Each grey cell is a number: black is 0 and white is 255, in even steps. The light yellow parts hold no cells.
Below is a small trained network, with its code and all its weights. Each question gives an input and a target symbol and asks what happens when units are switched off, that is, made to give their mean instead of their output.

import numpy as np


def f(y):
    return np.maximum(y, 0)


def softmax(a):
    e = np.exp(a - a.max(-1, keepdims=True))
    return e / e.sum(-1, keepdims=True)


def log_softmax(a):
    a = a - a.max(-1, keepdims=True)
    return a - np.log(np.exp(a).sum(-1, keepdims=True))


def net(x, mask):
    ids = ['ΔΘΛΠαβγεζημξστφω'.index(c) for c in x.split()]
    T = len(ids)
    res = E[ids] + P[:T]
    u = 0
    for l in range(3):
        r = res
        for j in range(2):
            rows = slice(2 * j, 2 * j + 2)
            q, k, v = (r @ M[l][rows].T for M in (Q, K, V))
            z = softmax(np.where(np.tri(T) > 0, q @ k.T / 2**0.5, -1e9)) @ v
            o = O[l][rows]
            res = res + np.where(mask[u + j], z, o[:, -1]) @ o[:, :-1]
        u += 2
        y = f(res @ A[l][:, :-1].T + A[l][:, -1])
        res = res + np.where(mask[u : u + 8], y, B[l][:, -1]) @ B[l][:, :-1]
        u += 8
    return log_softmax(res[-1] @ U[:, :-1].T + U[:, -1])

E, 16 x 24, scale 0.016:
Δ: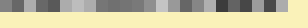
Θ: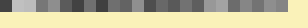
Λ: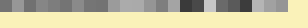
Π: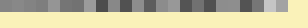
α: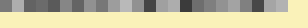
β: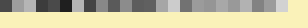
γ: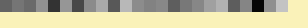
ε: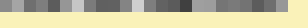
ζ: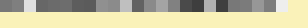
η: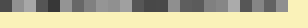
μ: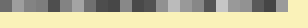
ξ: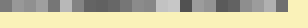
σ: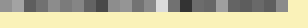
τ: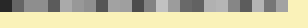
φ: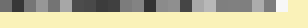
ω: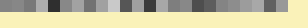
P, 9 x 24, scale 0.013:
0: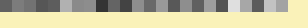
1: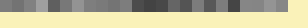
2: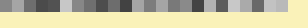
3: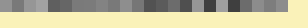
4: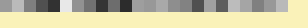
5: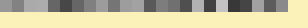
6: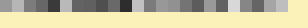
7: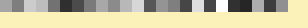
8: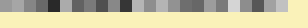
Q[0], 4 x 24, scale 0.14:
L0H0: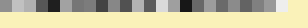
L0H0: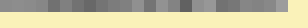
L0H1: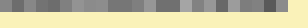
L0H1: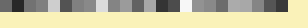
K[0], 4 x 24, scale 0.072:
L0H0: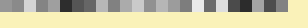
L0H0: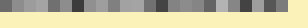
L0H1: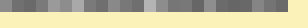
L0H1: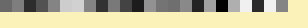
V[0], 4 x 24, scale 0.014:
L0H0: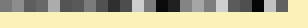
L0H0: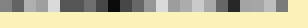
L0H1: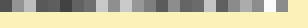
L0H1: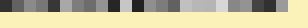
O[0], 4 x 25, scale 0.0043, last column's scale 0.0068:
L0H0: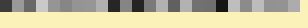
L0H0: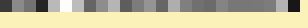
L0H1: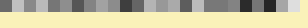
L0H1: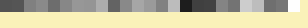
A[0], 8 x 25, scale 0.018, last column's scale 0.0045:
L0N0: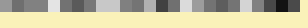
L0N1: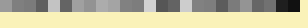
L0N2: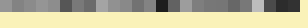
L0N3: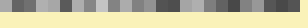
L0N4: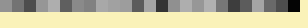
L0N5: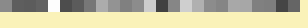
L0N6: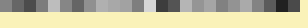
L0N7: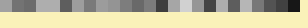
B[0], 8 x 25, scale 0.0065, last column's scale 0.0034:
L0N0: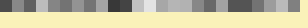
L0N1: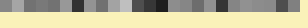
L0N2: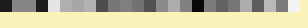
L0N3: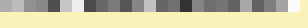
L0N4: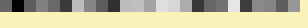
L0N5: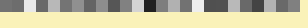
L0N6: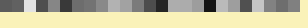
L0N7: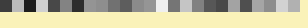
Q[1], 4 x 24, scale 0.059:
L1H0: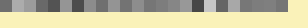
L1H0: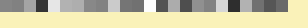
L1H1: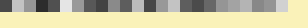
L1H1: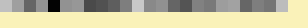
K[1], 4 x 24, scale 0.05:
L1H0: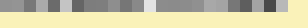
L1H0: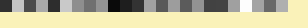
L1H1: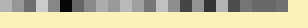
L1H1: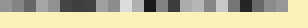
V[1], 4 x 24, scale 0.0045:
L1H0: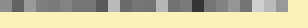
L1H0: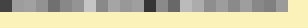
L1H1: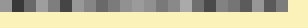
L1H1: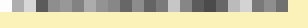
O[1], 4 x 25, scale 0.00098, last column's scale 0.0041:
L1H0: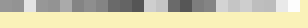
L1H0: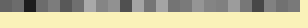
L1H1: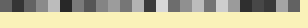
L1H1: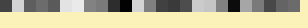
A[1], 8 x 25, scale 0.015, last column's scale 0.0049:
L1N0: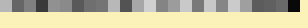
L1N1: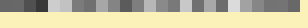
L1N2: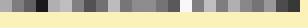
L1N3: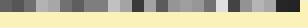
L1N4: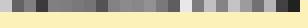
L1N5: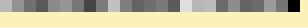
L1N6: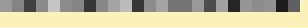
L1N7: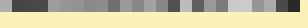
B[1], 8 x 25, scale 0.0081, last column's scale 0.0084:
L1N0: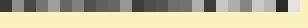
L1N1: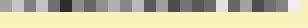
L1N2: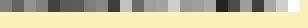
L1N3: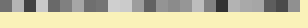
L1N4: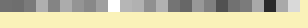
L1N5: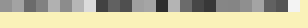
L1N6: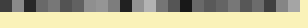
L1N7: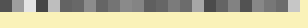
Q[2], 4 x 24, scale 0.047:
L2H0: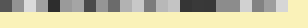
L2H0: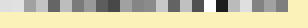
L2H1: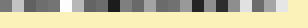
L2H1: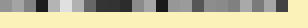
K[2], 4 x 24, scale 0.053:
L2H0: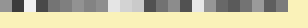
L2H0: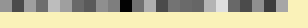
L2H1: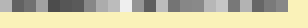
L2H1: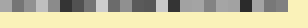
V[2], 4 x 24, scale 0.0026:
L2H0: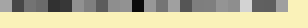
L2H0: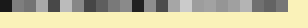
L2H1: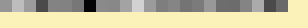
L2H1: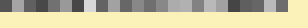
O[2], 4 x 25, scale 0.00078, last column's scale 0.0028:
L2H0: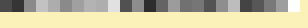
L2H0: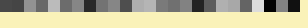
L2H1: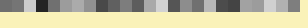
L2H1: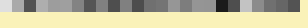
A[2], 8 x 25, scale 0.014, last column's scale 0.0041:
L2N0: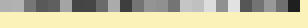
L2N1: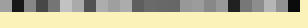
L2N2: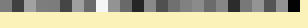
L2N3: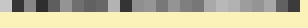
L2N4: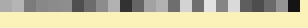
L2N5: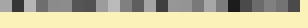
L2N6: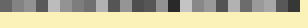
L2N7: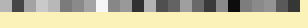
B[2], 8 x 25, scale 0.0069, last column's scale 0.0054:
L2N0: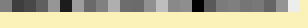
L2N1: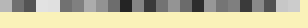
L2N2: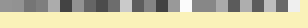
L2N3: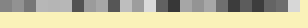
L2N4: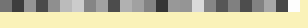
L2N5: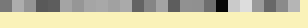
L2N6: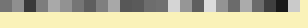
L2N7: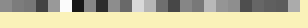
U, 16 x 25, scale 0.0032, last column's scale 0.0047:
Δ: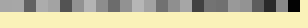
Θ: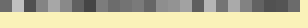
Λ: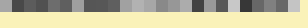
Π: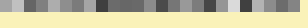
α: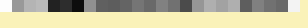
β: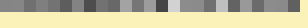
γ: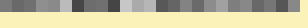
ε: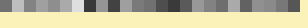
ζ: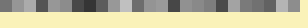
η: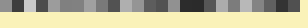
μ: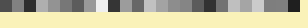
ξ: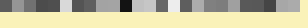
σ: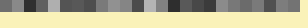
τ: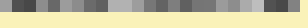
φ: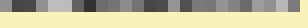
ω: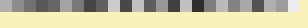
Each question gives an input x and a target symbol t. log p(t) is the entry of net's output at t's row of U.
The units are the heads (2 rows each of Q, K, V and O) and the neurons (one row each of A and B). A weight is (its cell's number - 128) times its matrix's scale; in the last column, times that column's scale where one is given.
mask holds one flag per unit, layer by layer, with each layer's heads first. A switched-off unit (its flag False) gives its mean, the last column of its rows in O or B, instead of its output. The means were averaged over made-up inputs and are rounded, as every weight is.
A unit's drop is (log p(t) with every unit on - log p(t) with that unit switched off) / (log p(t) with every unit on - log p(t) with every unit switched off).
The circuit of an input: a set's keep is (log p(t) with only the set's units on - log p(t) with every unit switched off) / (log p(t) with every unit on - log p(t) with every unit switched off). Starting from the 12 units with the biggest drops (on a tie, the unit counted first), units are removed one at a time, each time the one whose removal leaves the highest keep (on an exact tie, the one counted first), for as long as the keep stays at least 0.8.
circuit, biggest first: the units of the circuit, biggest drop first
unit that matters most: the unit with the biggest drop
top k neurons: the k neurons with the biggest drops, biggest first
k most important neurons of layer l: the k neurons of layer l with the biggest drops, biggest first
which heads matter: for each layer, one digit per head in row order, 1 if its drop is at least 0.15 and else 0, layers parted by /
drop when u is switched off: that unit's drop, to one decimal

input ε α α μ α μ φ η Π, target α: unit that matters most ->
L0H0
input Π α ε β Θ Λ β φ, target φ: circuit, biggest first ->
L0H0; L2N1; L1N5; L0H1
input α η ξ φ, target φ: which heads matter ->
10 / 00 / 00
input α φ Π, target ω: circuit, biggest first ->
L0H0; L1N1
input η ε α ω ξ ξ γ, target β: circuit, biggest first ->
L0H0; L1N2; L0H1; L1N0
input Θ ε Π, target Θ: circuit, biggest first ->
L0H0; L2N6; L1N7; L0H1
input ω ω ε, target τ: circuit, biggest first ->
L1N4; L0H0; L0H1
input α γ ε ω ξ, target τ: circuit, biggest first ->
L1N4; L0H1; L0H0
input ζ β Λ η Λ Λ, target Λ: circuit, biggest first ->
L0N4; L0H1
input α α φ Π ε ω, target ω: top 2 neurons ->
L0N2; L0N7
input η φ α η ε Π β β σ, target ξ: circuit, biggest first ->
L0H1; L0H0
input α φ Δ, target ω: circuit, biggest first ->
L1N1; L0H0
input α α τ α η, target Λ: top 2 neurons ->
L2N0; L2N4
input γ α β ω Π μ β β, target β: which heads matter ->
01 / 00 / 00
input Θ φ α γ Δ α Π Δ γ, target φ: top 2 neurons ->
L1N0; L2N1
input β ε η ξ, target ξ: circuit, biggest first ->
L0H0; L1N6
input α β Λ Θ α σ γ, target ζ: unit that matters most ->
L0H1
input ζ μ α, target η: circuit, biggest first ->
L0H1; L1N7
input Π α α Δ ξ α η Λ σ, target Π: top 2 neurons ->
L1N5; L1N0
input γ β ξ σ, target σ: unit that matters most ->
L1N6
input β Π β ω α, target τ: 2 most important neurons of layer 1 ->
L1N4; L1N0
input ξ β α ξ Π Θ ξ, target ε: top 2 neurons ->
L1N1; L2N4
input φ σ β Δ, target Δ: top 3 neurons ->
L2N1; L2N3; L2N5
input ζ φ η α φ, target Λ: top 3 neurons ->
L2N0; L2N4; L1N5
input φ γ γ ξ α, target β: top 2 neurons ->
L1N2; L1N0
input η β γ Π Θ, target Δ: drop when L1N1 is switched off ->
0.1
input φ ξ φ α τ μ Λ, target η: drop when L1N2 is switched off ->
0.0
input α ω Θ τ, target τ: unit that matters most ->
L1N3
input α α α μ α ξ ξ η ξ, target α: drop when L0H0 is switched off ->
0.7
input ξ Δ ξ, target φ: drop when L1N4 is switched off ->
0.1
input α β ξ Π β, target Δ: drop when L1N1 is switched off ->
0.2
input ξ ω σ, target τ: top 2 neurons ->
L1N4; L1N0
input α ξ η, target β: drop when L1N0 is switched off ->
0.2
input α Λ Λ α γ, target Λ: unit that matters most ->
L0H1
